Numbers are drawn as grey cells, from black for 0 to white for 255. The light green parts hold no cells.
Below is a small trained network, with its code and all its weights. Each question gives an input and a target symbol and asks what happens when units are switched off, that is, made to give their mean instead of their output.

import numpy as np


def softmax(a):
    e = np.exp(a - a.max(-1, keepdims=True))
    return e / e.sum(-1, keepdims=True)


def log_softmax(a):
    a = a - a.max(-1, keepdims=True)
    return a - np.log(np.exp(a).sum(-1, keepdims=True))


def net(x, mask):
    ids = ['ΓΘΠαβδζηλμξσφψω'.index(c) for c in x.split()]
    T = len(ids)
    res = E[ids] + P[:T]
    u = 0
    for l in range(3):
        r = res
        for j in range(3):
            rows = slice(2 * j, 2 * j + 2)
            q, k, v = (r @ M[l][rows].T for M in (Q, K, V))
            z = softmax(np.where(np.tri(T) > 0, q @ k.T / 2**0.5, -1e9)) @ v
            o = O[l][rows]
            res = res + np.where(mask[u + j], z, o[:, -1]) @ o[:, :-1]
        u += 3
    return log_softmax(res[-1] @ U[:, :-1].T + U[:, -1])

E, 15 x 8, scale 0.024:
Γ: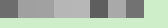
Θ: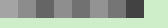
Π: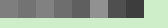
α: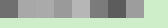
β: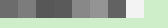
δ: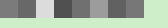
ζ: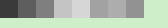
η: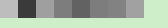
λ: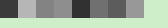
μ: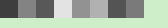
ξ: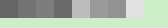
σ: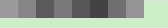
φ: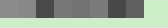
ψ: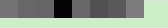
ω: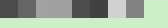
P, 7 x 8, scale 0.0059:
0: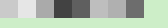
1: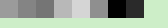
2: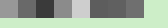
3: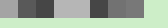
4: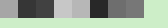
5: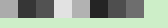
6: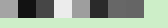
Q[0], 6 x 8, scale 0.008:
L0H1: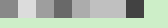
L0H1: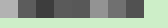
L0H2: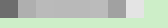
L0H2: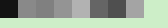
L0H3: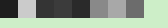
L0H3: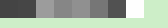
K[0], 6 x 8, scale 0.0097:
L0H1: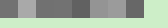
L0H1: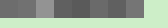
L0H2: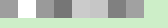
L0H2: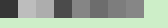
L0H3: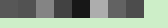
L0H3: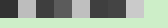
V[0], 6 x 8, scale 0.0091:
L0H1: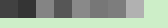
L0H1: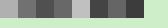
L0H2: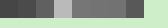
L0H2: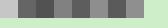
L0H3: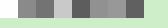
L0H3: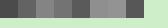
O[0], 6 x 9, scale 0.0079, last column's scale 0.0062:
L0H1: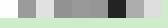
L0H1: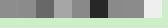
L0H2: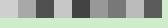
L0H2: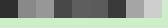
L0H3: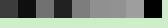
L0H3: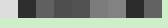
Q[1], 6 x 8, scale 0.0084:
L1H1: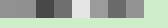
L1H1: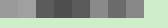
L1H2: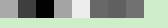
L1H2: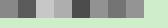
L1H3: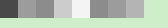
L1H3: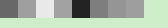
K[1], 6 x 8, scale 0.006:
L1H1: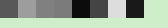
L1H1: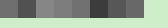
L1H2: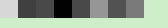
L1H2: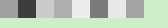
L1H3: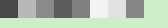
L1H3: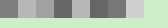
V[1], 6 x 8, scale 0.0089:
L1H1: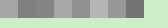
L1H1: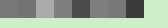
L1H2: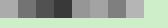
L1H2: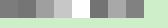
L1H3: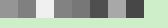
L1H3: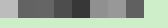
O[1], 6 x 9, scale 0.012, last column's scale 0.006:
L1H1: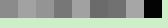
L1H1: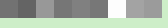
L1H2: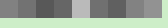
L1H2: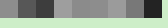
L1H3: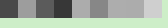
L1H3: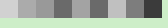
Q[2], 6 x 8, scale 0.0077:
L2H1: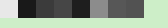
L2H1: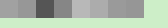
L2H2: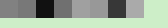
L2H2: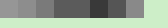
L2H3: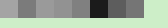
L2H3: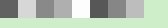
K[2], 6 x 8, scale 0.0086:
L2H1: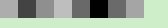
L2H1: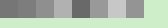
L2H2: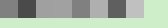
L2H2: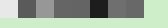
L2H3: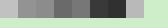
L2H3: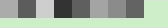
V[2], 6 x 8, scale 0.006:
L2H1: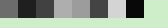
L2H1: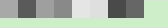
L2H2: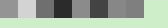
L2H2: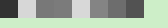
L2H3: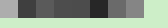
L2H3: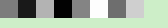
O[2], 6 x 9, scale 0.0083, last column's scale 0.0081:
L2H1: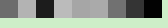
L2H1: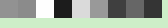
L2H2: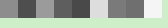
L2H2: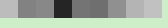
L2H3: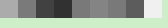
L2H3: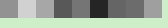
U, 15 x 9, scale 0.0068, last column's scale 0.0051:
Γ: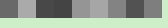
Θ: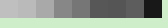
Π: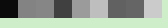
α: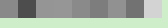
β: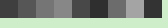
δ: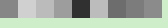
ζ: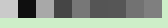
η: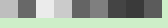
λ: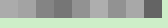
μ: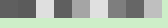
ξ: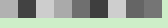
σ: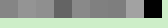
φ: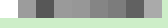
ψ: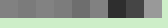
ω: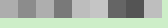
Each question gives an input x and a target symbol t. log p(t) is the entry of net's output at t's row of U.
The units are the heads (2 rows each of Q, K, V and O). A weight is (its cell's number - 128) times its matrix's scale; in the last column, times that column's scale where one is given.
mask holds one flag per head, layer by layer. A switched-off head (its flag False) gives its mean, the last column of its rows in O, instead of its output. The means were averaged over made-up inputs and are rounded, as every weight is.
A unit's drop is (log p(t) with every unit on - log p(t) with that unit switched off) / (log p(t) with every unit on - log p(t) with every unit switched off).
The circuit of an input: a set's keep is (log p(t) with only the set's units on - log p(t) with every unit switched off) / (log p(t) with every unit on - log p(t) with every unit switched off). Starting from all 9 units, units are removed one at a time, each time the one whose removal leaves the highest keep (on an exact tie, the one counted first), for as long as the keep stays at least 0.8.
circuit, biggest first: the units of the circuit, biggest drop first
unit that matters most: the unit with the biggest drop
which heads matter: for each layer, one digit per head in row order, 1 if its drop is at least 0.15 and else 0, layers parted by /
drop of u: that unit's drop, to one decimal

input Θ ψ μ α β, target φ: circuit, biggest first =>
L0H1, L2H1, L1H3, L0H3
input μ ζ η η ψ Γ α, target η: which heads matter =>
110 / 001 / 000
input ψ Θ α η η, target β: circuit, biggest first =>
L0H3, L1H3
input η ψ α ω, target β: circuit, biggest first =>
L1H3
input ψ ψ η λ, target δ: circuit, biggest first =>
L1H2, L0H3
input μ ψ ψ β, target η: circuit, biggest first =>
L1H3, L0H1, L0H2
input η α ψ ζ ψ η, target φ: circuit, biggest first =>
L1H2, L0H2, L2H1
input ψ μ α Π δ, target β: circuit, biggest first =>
L1H3, L0H3, L2H2
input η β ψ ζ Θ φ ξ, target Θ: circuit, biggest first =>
L2H3, L0H3
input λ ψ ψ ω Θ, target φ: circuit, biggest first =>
L0H2, L2H1
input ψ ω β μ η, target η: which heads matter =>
000 / 001 / 000
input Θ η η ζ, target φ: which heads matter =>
101 / 001 / 100
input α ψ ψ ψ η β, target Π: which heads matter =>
010 / 011 / 100
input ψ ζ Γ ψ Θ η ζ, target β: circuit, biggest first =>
L1H3, L2H2
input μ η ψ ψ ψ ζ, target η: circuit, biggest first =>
L1H3, L0H2
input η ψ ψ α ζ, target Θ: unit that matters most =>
L2H3
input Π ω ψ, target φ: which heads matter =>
010 / 101 / 100
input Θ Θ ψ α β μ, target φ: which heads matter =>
100 / 001 / 100
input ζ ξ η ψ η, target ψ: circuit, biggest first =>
L1H2, L0H3, L1H3, L2H1
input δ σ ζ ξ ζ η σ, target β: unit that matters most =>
L2H2
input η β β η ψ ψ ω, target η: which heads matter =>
000 / 001 / 000
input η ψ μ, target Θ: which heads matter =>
001 / 000 / 001
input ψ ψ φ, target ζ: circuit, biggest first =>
L1H2, L2H1
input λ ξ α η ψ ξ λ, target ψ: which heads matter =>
000 / 111 / 100
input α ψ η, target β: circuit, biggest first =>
L0H3, L1H3, L2H2
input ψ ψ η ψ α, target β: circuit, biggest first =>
L1H3, L0H3, L2H2
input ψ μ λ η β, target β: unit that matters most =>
L1H3
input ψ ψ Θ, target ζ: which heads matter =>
001 / 010 / 000
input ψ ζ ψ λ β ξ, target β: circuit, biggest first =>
L1H3, L2H2
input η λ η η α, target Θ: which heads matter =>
011 / 000 / 001
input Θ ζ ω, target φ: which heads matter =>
010 / 010 / 100
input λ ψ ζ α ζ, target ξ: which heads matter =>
100 / 000 / 100
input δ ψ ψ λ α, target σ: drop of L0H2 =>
0.2
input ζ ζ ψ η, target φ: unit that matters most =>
L1H2
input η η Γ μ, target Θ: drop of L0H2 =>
0.2
